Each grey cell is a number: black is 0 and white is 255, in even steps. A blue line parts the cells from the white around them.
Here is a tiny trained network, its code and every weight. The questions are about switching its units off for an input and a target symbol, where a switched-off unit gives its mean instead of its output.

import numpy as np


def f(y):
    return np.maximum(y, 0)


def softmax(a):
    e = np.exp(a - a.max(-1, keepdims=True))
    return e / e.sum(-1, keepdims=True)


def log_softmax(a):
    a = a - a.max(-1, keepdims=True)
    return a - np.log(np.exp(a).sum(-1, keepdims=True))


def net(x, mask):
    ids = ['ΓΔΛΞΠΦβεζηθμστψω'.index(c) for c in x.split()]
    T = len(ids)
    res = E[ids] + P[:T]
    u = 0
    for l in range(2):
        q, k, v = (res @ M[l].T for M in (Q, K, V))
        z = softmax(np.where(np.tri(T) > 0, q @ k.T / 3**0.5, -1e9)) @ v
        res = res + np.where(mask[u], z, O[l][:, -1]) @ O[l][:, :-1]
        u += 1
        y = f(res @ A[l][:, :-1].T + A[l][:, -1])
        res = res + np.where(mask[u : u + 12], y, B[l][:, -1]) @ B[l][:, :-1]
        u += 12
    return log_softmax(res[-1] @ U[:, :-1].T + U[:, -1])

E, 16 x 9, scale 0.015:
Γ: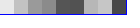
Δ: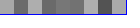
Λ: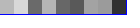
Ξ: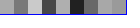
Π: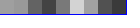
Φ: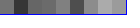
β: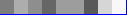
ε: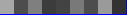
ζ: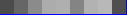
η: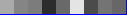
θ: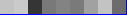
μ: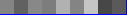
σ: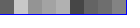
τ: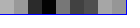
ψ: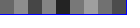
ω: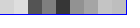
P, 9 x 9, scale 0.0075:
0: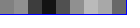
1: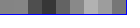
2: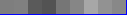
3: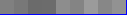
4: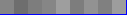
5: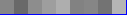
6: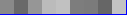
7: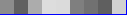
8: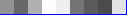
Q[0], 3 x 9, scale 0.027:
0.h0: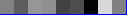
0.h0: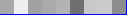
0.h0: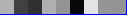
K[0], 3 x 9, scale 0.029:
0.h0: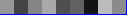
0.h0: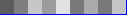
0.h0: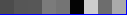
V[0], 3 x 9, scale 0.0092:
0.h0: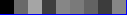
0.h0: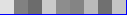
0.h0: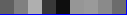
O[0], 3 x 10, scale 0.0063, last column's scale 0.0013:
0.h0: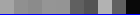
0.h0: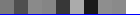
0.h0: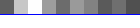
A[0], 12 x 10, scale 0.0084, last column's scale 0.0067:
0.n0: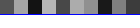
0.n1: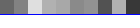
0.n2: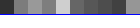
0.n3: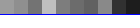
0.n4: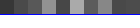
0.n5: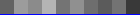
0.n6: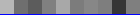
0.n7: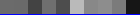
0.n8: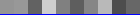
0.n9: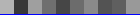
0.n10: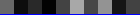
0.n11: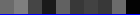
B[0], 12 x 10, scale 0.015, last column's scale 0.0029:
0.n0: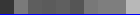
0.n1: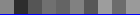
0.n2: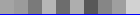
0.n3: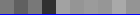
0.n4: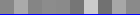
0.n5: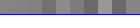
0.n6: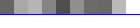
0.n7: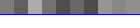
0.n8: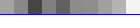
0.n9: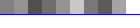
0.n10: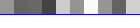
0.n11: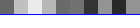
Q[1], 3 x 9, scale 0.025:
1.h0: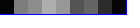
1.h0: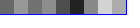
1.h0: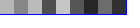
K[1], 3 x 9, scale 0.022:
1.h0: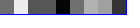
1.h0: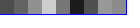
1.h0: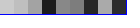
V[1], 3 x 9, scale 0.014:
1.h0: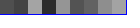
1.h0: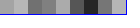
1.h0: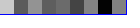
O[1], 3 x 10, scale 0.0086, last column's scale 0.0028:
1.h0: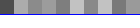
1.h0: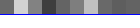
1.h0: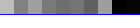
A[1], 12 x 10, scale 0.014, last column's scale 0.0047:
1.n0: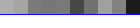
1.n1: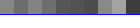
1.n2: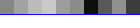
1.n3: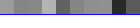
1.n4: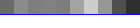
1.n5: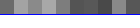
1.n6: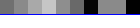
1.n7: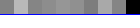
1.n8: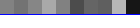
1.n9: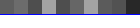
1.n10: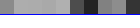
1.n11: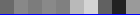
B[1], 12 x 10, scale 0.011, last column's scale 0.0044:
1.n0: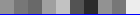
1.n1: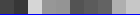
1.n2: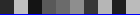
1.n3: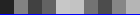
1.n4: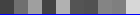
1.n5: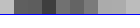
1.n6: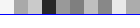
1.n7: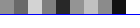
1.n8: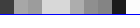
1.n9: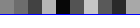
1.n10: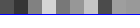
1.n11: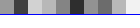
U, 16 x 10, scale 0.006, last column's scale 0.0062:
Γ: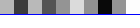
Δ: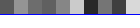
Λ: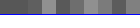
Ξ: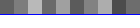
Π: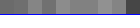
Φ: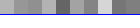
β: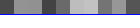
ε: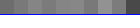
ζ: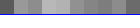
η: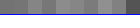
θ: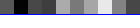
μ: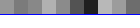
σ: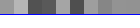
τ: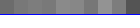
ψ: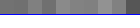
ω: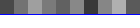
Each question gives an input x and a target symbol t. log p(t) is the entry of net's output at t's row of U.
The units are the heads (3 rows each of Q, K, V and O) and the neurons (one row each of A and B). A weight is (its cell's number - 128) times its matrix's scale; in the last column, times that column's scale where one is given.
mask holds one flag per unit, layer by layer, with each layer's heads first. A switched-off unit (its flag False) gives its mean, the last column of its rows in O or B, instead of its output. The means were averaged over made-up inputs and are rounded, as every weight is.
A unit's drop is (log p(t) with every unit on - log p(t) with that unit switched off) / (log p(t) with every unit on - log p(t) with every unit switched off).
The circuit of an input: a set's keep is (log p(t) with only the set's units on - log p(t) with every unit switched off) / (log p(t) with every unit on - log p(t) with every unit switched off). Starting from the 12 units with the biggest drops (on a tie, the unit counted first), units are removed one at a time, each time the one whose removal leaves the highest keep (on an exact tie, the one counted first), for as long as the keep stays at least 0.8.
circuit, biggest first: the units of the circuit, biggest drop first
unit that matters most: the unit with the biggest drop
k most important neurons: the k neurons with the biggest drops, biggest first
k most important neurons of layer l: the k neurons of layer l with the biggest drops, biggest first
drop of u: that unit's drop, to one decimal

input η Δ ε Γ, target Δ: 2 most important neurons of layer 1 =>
(1.n3, 1.n0)
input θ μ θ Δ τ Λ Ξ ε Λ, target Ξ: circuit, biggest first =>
(1.h0, 1.n4)
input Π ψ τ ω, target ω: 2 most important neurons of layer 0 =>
(0.n7, 0.n0)
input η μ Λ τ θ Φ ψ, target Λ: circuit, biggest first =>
(1.n9, 0.n0)
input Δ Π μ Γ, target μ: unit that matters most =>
1.h0
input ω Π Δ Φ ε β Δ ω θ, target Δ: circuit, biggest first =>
(1.h0, 1.n3)
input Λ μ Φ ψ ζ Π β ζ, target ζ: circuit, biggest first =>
(1.n8, 1.h0)
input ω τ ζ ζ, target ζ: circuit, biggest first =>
(1.h0, 1.n8)
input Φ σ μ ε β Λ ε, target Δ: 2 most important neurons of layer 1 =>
(1.n2, 1.n11)
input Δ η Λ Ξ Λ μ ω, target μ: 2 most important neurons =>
(1.n0, 0.n10)
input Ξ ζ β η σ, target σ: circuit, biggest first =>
(1.h0, 0.n2, 1.n5)
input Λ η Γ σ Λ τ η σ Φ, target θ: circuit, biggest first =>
(0.h0, 0.n10)
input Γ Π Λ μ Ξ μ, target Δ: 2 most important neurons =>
(1.n2, 0.n10)
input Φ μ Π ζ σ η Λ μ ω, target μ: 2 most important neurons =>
(1.n0, 0.n2)
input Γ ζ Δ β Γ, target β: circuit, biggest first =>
(1.h0)
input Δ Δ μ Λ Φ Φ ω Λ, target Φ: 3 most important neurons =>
(0.n8, 1.n7, 0.n10)
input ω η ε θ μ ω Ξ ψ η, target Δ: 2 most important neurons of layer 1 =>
(1.n2, 1.n11)
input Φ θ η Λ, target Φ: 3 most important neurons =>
(0.n8, 0.n10, 1.n7)
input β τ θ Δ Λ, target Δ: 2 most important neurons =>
(1.n3, 0.n8)
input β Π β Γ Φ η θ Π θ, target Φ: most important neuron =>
(1.n6)
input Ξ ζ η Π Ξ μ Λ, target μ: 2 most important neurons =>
(1.n0, 0.n8)
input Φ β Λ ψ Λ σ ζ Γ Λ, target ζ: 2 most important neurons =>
(1.n8, 0.n8)
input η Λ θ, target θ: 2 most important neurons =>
(0.n10, 0.n0)
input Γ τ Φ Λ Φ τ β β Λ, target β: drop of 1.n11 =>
0.0
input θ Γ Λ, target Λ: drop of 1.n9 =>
0.7
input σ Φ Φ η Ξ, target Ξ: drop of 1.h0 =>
1.3
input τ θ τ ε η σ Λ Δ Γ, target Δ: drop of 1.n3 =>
0.5
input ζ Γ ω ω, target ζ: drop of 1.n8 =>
0.7
